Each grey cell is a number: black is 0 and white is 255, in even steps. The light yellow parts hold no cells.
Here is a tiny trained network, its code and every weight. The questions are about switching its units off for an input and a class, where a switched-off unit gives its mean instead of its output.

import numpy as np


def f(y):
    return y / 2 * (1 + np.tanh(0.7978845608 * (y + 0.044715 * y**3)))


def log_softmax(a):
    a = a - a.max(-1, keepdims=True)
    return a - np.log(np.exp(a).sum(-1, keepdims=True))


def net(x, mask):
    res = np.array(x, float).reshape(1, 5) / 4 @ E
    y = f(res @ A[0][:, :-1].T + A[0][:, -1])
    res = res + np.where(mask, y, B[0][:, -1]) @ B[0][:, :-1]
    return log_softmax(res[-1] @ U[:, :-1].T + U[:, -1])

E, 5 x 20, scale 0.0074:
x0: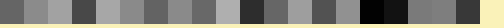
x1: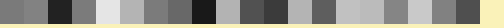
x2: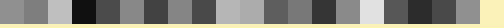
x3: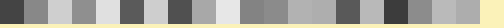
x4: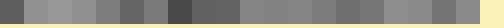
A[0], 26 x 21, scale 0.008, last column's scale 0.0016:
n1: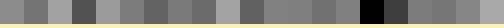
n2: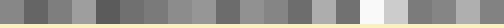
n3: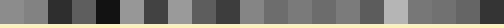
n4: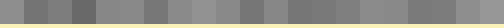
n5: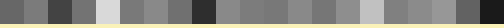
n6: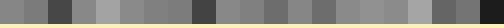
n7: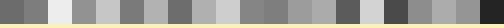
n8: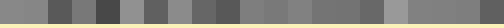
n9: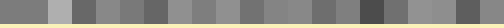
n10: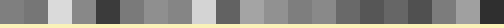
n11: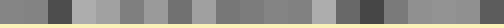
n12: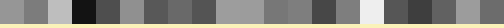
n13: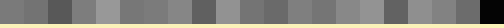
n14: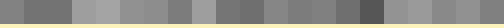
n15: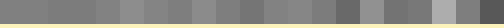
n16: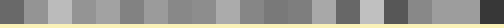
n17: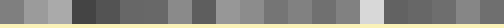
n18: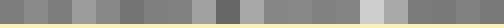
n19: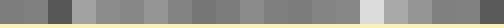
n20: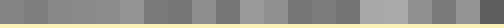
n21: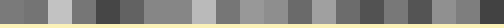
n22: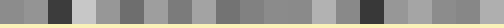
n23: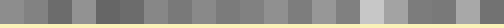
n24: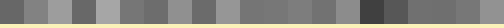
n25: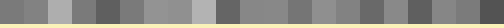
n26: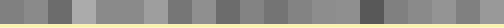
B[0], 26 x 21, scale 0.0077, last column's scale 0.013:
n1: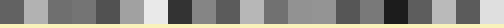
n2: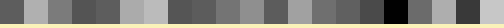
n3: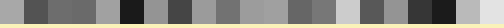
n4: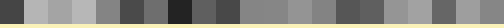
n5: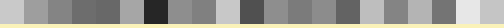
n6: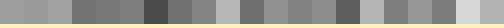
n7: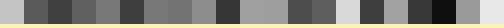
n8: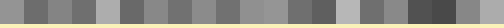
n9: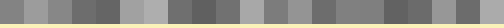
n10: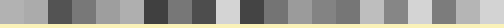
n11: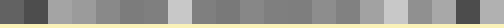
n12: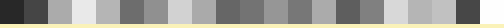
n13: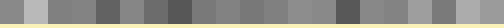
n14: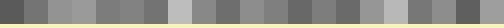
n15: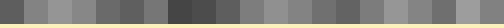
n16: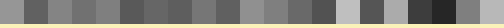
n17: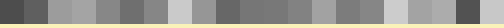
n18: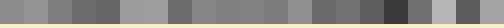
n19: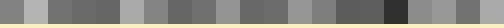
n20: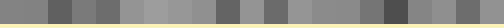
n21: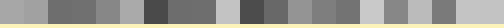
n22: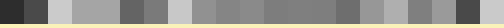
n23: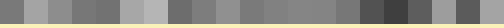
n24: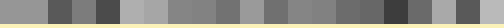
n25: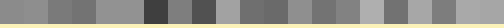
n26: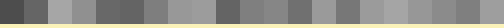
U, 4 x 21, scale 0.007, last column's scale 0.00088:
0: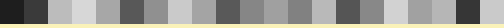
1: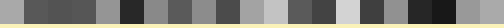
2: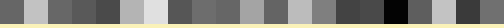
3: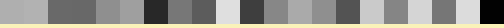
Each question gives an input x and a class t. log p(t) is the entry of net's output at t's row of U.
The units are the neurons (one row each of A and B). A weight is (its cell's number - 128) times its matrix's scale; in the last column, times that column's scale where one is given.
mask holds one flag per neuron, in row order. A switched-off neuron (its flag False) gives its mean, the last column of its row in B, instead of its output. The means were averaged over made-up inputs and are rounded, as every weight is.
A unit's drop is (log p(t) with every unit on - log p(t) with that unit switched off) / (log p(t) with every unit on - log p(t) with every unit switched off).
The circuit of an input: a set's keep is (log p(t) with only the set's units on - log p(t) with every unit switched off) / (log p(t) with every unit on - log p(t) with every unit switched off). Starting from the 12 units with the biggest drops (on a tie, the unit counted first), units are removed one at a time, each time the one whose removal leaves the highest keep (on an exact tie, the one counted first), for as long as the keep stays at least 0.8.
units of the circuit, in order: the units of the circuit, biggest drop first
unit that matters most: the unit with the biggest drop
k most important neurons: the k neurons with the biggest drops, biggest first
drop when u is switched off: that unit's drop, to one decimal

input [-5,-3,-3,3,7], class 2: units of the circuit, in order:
n2
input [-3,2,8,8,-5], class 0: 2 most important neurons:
n12, n17
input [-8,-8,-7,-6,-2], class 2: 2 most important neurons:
n2, n12
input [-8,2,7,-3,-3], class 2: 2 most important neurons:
n2, n19
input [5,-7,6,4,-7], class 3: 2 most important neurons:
n10, n21
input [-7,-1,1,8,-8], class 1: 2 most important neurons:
n7, n16
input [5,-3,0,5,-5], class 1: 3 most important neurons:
n7, n2, n16
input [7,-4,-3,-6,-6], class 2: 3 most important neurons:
n1, n7, n16
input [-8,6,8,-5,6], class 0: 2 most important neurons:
n12, n17
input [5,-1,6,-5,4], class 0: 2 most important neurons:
n12, n7
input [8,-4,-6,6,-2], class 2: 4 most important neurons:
n1, n12, n3, n24
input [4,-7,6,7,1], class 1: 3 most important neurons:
n7, n16, n5
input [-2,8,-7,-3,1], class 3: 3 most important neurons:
n5, n12, n6
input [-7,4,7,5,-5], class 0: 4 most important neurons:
n12, n17, n1, n24
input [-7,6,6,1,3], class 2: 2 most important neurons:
n2, n19
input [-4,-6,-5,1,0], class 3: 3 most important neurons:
n10, n12, n21
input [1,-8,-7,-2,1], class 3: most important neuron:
n10
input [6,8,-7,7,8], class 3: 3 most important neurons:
n5, n12, n6
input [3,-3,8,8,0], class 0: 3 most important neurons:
n12, n17, n3
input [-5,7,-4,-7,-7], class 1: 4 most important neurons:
n3, n10, n8, n21
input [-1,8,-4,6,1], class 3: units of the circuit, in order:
n5
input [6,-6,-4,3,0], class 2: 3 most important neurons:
n1, n5, n24
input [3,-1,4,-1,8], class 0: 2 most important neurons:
n12, n2
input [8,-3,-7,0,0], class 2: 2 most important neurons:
n1, n12
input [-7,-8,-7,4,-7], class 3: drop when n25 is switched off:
0.3
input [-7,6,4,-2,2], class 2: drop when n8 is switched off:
0.0
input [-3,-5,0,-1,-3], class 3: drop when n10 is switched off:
0.1
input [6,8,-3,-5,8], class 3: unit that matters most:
n5
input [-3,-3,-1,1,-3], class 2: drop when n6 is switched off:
0.3
